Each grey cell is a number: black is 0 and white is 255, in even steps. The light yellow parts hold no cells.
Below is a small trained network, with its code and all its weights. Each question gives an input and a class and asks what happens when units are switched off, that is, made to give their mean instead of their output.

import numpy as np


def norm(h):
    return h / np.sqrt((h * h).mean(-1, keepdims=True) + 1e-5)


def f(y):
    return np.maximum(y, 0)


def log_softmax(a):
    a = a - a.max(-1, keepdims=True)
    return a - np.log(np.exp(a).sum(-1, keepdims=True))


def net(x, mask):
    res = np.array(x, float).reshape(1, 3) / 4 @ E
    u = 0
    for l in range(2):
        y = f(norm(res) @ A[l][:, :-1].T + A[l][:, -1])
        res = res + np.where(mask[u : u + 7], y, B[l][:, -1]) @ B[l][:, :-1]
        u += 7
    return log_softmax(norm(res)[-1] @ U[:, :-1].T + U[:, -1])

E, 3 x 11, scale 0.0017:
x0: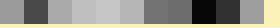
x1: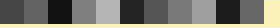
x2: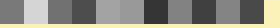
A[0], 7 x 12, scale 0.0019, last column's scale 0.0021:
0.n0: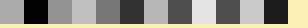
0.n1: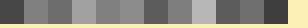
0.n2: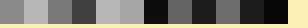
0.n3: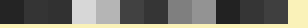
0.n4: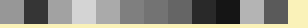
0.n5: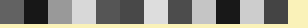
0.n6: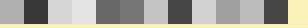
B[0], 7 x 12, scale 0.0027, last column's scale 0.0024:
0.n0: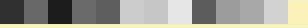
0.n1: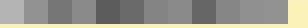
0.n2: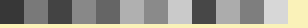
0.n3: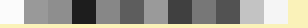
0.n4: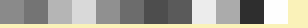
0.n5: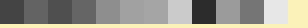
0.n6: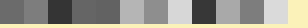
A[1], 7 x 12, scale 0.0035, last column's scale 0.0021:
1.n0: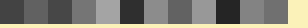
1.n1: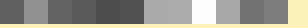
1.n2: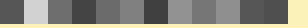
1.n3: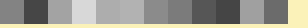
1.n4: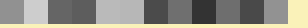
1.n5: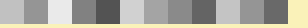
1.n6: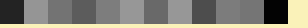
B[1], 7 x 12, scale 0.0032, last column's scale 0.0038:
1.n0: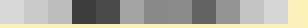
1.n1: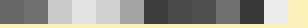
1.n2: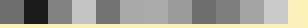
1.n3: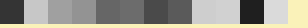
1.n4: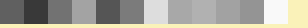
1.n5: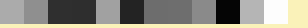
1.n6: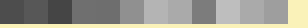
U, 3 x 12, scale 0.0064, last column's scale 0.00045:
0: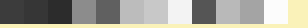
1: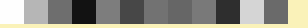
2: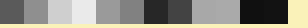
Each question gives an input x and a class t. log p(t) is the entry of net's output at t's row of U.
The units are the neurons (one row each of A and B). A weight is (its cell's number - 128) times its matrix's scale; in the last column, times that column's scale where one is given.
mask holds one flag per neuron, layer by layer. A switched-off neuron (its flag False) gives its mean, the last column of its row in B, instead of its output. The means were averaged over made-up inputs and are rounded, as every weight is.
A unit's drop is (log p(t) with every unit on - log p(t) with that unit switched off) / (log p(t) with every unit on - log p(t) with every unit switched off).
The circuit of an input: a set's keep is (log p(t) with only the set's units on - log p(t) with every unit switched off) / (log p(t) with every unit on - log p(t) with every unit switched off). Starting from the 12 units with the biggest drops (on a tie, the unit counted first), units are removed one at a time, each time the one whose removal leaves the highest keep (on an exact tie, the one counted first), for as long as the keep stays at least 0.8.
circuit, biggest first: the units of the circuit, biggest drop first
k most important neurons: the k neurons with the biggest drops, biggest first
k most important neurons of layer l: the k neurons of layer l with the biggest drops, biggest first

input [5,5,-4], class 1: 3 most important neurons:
0.n3, 1.n0, 1.n1
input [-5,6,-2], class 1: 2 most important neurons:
1.n0, 0.n3
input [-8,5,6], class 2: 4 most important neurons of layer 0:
0.n5, 0.n6, 0.n0, 0.n2
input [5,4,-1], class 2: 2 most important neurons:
0.n4, 1.n3
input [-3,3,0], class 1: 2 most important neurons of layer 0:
0.n3, 0.n4
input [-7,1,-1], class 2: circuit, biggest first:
1.n1
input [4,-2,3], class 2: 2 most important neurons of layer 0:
0.n4, 0.n6
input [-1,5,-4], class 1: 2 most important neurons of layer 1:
1.n0, 1.n4
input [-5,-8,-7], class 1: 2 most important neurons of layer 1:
1.n5, 1.n4
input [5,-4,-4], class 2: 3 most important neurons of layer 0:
0.n4, 0.n3, 0.n2
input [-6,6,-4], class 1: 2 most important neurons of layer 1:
1.n0, 1.n3
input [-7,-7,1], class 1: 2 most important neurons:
1.n5, 0.n4
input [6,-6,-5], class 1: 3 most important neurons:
1.n5, 1.n1, 1.n4
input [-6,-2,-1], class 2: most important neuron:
1.n1
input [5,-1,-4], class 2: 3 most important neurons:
0.n4, 1.n3, 1.n4
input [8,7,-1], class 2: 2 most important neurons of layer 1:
1.n3, 1.n5
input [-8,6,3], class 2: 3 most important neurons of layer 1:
1.n1, 1.n5, 1.n2
